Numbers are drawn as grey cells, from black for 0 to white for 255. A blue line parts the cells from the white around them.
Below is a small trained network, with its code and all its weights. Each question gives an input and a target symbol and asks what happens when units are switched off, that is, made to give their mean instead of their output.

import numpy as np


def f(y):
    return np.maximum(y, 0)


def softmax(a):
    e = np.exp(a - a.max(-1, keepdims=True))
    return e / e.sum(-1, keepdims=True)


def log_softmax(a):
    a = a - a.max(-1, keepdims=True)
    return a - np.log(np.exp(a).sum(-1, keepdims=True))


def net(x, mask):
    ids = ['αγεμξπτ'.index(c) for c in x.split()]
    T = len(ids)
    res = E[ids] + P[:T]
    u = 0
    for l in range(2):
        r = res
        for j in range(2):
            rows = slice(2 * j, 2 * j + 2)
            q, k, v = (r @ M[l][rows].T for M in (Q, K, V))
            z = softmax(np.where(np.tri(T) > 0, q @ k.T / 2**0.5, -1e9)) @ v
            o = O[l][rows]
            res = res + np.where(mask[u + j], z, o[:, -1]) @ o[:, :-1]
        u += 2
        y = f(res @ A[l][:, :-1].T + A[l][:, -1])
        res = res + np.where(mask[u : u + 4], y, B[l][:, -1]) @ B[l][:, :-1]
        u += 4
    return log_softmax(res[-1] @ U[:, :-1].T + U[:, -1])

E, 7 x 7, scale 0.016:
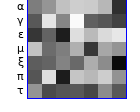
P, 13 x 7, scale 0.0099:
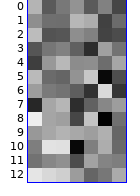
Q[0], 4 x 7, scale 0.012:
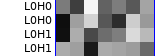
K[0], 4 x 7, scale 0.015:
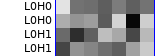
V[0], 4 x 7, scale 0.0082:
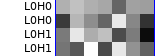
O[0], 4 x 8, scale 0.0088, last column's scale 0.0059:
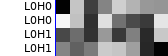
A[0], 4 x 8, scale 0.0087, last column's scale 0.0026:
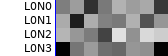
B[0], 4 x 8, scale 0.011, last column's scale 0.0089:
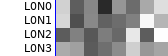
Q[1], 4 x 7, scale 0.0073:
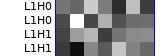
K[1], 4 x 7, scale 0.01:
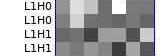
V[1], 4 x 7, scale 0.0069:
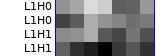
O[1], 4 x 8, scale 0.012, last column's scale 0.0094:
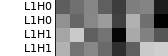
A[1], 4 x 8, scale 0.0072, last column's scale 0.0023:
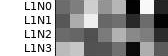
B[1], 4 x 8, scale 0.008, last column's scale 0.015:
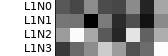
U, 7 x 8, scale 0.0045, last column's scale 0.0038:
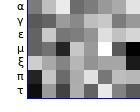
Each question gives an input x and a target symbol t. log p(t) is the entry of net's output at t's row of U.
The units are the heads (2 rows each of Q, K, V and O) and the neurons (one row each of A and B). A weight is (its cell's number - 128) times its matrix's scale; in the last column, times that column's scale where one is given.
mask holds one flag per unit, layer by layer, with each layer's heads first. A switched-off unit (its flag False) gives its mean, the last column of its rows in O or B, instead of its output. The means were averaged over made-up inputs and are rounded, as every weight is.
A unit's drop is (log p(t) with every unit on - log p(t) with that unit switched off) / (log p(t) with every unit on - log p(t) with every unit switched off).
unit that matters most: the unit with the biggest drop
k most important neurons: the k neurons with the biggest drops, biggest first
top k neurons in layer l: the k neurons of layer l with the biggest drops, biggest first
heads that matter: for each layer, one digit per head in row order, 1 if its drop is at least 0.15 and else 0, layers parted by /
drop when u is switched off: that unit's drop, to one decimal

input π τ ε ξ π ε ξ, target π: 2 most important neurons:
[L0N0 L0N2]
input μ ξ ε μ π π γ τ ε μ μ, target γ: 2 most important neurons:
[L1N0 L0N2]
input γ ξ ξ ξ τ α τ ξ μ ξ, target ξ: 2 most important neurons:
[L0N1 L1N0]
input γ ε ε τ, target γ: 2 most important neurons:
[L1N0 L0N2]
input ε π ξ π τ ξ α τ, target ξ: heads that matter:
11 / 00
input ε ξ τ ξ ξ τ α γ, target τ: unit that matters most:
L1N1
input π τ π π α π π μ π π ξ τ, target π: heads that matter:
10 / 10
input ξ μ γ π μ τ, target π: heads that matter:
10 / 00
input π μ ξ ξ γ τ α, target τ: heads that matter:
11 / 10
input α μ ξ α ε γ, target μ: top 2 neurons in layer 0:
[L0N0 L0N1]
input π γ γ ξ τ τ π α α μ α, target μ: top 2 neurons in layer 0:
[L0N0 L0N1]
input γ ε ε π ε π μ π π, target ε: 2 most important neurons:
[L0N2 L1N2]
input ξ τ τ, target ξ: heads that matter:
11 / 01
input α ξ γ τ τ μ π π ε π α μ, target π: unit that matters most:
L1H0
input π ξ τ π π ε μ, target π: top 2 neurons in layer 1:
[L1N2 L1N3]
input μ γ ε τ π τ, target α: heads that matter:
10 / 01
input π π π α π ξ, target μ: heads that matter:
11 / 01
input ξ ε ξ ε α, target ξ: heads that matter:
11 / 00
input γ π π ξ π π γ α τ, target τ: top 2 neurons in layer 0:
[L0N0 L0N1]
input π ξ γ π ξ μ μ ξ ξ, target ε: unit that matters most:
L0H0
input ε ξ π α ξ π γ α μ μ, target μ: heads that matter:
01 / 01
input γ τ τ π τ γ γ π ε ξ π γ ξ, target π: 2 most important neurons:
[L0N2 L0N0]
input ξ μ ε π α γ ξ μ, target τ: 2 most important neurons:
[L0N0 L0N1]
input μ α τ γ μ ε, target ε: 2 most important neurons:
[L0N2 L0N0]
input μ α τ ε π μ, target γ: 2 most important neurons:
[L1N0 L0N3]
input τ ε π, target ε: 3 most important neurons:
[L0N2 L1N3 L1N2]
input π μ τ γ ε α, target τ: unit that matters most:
L0H1
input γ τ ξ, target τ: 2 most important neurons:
[L0N0 L1N3]
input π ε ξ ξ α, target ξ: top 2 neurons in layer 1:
[L1N3 L1N0]
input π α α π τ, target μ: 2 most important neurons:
[L0N0 L0N1]
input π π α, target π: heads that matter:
11 / 00
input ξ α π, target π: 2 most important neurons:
[L1N3 L0N1]
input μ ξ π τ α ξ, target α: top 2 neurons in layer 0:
[L0N2 L0N1]
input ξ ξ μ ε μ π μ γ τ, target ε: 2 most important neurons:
[L0N3 L1N3]
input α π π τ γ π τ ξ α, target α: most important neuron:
[L0N1]
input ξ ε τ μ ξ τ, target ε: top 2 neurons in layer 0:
[L0N3 L0N0]
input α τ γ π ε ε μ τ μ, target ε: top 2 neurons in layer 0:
[L0N3 L0N2]
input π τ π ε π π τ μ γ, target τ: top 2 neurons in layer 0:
[L0N2 L0N0]
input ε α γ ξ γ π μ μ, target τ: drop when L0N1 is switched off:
0.1
